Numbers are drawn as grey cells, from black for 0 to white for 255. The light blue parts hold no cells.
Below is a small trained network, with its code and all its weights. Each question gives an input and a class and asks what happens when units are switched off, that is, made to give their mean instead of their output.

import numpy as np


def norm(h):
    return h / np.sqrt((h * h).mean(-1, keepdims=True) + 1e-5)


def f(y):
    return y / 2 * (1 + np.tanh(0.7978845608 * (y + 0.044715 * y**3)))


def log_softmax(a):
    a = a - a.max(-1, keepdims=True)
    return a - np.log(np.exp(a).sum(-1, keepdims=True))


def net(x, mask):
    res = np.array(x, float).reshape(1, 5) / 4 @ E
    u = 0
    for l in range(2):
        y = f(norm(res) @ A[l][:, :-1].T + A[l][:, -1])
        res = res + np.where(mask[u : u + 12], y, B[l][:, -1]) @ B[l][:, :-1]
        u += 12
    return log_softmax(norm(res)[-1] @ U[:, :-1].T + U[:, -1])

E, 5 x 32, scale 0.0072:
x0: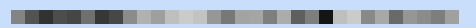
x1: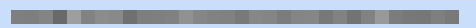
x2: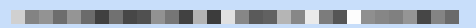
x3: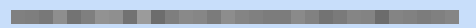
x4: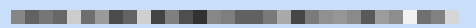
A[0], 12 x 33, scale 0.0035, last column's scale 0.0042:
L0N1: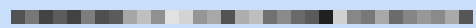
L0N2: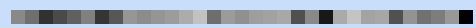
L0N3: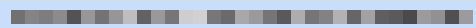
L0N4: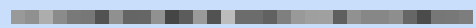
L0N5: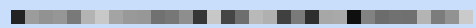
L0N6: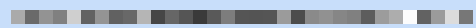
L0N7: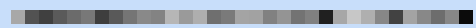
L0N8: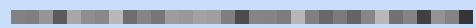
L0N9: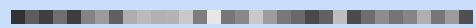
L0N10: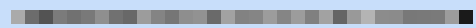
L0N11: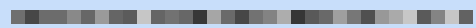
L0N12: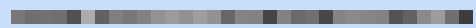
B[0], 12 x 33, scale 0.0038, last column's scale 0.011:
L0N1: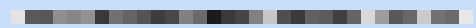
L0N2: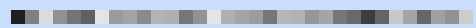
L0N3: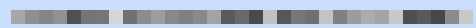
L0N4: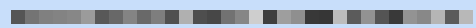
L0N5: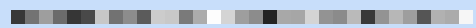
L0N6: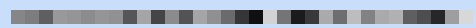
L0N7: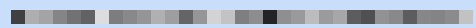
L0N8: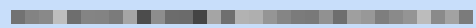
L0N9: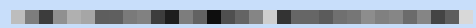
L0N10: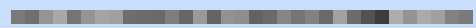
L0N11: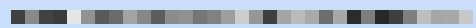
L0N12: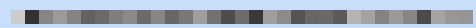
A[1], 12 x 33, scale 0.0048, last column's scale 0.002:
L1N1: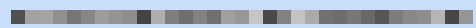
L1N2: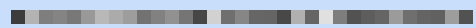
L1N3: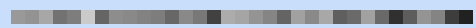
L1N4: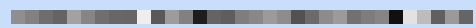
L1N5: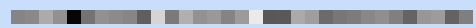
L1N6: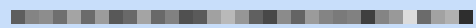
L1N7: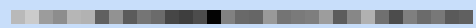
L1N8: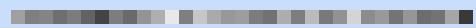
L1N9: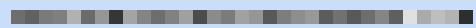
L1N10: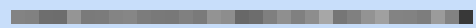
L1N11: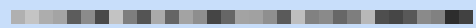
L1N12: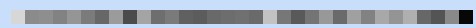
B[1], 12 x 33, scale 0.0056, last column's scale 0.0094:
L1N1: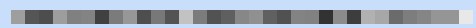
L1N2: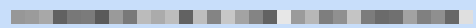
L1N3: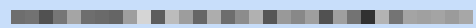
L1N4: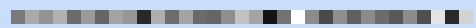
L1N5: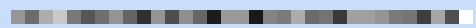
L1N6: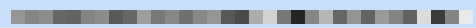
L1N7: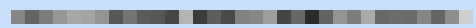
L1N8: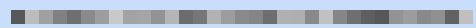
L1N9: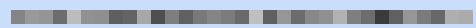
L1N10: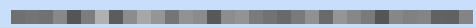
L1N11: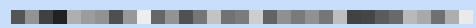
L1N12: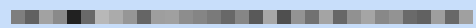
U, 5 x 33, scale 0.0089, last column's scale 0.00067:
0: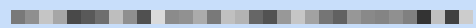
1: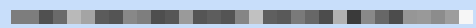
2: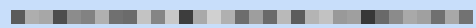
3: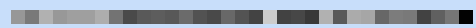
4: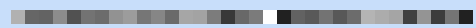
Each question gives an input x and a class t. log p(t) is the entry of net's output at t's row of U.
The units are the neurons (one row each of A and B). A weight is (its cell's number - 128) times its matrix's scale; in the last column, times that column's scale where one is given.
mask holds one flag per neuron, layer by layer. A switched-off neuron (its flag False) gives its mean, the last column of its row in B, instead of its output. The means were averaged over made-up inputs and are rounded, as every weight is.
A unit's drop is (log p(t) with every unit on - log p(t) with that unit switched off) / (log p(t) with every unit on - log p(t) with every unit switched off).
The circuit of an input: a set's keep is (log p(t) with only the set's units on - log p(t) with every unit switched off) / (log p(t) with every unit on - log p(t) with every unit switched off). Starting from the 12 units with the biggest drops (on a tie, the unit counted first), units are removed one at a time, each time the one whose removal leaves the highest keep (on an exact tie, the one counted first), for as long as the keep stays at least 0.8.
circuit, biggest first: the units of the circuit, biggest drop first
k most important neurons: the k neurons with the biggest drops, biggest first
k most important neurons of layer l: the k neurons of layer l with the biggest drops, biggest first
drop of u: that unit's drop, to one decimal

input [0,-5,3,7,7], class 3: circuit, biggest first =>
(L0N6)
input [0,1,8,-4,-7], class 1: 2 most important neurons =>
(L0N5 L1N11)
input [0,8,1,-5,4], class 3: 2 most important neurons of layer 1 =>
(L1N11 L1N12)
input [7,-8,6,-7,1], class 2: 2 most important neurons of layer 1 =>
(L1N4 L1N6)
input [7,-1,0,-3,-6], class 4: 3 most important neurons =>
(L0N1 L0N5 L0N9)
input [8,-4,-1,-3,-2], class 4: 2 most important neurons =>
(L0N1 L0N9)
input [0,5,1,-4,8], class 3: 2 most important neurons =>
(L0N5 L0N6)
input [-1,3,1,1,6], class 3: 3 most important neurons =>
(L0N6 L0N5 L0N2)
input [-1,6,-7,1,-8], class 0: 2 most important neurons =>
(L0N5 L1N2)
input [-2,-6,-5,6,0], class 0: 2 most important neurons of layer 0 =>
(L0N6 L0N5)
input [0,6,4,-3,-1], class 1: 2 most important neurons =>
(L0N5 L0N4)
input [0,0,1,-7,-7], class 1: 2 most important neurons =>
(L0N5 L1N11)
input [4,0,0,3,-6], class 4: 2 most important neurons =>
(L0N5 L0N1)
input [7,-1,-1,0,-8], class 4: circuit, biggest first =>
(L0N1)
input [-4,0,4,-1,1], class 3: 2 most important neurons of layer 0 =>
(L0N6 L0N11)
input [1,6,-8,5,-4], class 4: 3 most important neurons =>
(L0N9 L0N1 L0N2)
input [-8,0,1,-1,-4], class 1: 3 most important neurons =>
(L0N2 L1N11 L0N7)
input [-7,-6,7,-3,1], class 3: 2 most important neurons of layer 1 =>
(L1N12 L1N4)
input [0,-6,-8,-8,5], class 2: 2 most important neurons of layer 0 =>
(L0N5 L0N4)
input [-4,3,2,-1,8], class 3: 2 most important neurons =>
(L0N6 L0N5)
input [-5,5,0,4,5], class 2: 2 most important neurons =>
(L0N1 L0N9)
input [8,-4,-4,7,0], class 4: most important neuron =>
(L1N11)
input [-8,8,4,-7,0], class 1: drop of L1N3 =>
0.1
